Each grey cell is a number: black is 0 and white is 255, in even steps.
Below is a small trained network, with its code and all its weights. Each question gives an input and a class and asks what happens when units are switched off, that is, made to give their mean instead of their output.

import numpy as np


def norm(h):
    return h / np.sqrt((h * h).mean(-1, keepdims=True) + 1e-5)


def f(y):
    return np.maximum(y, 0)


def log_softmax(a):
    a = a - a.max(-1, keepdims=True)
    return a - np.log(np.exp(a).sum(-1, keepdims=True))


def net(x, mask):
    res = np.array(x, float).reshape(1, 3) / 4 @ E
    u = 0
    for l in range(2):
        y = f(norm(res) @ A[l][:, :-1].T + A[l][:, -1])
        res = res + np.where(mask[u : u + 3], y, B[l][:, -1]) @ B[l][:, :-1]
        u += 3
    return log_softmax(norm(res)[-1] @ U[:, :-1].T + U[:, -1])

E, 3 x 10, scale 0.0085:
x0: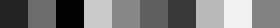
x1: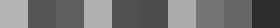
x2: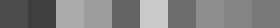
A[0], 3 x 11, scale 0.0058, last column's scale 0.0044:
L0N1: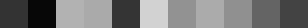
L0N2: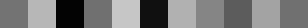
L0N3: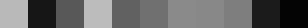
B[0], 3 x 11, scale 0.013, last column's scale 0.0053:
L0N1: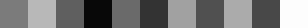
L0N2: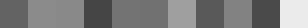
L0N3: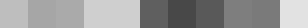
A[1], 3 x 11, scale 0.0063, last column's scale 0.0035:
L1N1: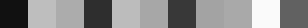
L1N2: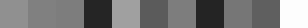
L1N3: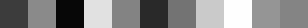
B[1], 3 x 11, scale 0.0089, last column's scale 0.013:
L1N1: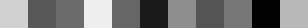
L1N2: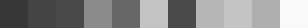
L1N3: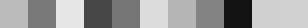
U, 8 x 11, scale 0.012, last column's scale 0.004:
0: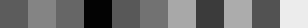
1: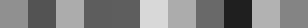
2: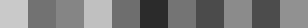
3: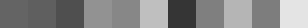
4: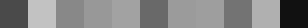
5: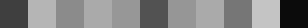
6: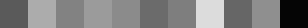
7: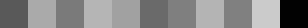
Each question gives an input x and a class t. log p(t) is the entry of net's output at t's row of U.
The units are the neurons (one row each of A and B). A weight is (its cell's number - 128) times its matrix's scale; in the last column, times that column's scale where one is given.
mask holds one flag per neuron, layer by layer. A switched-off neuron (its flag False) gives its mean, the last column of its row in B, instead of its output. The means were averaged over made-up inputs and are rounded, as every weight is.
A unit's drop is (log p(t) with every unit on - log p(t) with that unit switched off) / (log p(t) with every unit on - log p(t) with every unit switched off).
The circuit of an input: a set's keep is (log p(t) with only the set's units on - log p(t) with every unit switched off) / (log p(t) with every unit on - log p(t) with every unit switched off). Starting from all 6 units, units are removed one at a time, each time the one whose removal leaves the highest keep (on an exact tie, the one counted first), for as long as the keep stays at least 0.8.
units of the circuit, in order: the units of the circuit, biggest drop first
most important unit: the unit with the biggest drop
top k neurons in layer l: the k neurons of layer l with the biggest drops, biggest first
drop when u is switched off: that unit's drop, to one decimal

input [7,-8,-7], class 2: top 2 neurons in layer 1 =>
L1N1, L1N2
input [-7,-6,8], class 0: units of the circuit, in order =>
L1N3, L0N1
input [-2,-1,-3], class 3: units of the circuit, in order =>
L1N2, L1N3
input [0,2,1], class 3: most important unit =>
L1N1
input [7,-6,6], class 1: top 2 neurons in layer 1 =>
L1N3, L1N2
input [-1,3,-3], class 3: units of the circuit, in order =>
L0N1, L1N3, L1N1
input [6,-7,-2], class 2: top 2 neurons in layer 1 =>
L1N1, L1N2
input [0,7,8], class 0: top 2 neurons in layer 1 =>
L1N1, L1N2
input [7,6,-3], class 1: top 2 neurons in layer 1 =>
L1N3, L1N1
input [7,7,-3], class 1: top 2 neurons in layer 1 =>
L1N3, L1N1
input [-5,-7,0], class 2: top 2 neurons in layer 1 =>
L1N1, L1N3
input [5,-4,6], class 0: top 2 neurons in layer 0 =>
L0N1, L0N3
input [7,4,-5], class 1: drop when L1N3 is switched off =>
1.0
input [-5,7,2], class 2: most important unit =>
L1N3
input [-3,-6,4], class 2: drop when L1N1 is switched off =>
1.0
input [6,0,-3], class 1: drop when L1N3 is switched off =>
0.7
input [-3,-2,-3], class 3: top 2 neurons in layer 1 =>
L1N3, L1N2
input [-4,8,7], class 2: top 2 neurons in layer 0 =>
L0N3, L0N2
